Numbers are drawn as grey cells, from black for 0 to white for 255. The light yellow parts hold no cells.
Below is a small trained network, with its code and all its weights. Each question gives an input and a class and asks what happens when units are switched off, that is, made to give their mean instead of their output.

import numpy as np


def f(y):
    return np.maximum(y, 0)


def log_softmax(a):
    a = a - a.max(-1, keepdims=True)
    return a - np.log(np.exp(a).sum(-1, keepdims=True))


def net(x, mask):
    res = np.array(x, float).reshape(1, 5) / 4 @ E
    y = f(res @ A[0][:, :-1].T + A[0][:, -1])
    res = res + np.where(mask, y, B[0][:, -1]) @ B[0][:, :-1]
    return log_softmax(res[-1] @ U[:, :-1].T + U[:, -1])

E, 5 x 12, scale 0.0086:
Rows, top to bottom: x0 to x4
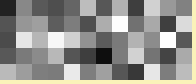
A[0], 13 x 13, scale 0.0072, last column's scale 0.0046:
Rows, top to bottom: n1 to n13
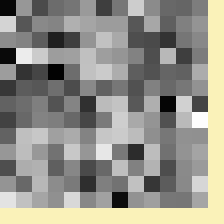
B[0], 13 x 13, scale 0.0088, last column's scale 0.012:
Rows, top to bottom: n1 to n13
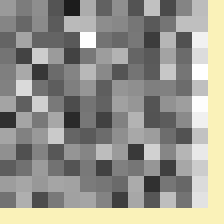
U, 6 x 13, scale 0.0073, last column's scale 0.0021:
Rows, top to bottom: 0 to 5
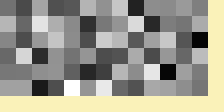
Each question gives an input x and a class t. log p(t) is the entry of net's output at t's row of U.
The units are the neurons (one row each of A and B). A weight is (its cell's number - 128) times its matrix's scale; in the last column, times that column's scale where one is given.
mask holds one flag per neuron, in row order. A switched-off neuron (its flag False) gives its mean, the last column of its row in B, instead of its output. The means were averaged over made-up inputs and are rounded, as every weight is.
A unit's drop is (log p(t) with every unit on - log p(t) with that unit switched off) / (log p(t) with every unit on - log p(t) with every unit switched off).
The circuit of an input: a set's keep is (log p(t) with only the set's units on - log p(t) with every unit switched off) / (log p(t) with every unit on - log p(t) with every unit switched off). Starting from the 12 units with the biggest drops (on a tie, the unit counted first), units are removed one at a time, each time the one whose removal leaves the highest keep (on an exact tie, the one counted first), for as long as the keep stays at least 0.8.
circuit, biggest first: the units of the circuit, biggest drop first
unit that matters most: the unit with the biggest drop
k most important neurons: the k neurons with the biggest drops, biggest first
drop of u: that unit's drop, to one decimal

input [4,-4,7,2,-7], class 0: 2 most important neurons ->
n1; n4
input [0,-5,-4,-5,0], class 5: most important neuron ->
n8
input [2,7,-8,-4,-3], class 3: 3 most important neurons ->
n5; n3; n8
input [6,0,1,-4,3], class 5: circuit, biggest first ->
n7; n8
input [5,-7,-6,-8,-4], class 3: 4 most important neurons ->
n3; n10; n6; n5
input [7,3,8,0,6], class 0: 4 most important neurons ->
n4; n10; n11; n12
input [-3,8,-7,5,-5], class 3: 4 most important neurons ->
n3; n8; n5; n4
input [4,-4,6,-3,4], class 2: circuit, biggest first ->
n4; n3
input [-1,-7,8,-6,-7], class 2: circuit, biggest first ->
n4; n8
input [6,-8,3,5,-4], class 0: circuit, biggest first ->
n1; n4
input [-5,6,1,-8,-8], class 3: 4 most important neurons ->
n5; n3; n7; n10
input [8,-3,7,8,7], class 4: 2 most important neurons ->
n3; n5
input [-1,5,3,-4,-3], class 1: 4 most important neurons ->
n9; n1; n5; n3
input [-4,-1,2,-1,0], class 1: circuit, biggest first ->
n5
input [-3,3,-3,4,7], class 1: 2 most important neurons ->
n7; n1
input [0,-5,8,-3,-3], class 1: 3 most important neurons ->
n4; n10; n5
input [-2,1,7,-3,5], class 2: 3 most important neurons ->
n4; n9; n5
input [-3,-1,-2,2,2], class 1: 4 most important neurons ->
n5; n3; n6; n8
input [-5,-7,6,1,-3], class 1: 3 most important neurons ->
n4; n5; n3
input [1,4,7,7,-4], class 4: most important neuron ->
n1
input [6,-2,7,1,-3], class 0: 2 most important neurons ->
n1; n4
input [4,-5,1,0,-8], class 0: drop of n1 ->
0.3
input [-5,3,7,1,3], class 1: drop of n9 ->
0.1
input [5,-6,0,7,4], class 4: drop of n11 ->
-0.1
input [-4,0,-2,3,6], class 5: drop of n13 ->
0.3
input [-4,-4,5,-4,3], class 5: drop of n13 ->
0.3
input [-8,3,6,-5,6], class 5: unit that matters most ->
n13
